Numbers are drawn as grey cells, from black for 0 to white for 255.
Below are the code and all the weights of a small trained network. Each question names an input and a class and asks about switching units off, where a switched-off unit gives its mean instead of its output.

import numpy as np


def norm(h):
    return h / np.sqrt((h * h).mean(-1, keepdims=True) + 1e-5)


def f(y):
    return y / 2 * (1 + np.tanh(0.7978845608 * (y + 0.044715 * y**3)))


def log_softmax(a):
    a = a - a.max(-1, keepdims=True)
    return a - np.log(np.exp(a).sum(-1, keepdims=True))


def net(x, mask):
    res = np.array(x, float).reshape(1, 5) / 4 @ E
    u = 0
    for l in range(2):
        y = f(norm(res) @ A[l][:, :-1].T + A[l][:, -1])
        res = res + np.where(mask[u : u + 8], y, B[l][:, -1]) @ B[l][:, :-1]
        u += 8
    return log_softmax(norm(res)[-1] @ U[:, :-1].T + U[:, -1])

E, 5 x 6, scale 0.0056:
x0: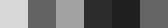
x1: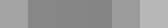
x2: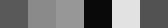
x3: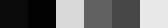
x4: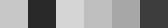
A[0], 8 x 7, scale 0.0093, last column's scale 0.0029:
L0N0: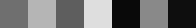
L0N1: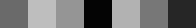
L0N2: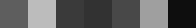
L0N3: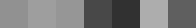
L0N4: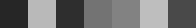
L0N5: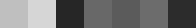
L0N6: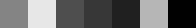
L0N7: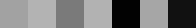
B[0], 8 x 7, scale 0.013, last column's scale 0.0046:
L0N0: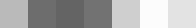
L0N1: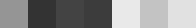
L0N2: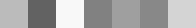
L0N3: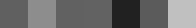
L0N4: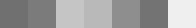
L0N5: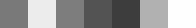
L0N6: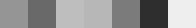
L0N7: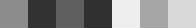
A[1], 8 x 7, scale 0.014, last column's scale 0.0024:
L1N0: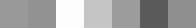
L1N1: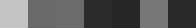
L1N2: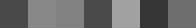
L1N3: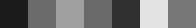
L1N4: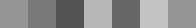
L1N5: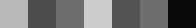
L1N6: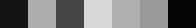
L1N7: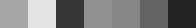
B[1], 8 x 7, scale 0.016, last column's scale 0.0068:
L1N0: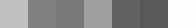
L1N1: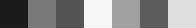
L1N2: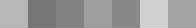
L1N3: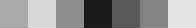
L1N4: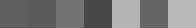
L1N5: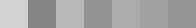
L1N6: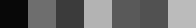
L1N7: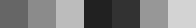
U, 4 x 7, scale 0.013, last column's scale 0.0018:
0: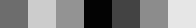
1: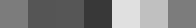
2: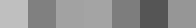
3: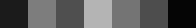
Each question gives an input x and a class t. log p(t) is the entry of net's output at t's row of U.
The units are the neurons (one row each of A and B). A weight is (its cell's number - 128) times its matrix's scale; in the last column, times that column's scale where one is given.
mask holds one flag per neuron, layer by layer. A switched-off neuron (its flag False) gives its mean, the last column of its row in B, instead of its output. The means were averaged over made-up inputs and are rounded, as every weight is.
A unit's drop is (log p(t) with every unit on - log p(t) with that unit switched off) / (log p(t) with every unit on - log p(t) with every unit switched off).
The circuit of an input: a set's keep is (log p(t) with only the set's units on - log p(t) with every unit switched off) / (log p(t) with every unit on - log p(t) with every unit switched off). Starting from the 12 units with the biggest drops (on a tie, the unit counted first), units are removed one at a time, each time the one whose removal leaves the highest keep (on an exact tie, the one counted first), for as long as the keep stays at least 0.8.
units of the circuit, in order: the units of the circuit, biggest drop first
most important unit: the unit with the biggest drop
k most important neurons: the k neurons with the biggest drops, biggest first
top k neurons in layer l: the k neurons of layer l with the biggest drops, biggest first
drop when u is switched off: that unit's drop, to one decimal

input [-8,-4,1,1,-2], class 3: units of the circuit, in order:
(L1N6)
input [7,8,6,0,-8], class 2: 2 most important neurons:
(L0N6; L0N2)
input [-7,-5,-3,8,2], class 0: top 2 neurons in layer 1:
(L1N3; L1N1)
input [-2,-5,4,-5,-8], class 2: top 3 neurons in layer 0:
(L0N2; L0N4; L0N6)
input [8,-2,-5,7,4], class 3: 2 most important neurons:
(L1N1; L0N4)
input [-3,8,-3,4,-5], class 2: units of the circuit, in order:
(L0N4; L1N0)
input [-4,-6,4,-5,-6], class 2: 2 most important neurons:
(L0N2; L0N4)
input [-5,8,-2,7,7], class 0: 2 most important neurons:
(L1N3; L0N6)
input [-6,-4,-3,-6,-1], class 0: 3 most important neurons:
(L1N7; L0N5; L1N1)
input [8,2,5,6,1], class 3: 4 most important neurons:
(L1N1; L0N4; L0N5; L1N7)
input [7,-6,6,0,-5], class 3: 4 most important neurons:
(L1N1; L0N3; L0N7; L0N0)
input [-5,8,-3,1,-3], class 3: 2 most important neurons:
(L1N6; L0N2)
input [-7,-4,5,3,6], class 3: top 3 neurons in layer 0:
(L0N2; L0N6; L0N7)
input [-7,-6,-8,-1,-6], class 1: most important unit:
L0N0
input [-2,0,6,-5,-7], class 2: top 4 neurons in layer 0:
(L0N2; L0N4; L0N6; L0N7)
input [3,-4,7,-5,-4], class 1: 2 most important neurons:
(L0N1; L1N3)
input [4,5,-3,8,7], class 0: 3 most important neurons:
(L1N3; L0N6; L0N2)
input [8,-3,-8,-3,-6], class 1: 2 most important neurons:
(L0N7; L0N0)
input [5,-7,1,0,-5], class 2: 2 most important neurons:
(L0N6; L0N2)
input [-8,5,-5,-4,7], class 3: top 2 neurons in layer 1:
(L1N6; L1N3)
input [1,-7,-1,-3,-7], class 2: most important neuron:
(L0N6)
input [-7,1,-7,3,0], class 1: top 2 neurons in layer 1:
(L1N1; L1N4)
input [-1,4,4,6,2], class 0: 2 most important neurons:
(L1N3; L0N7)
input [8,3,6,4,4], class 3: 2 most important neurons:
(L1N1; L0N7)
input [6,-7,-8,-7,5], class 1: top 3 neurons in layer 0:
(L0N0; L0N7; L0N3)
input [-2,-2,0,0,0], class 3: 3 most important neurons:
(L0N2; L1N6; L0N6)
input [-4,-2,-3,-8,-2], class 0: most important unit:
L1N7
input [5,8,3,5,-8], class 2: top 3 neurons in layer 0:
(L0N6; L0N2; L0N5)
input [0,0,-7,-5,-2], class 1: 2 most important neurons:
(L0N0; L0N7)
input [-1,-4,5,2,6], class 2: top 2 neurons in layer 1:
(L1N0; L1N4)
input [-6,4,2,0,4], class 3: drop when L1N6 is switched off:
0.5
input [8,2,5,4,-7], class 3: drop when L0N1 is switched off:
0.2
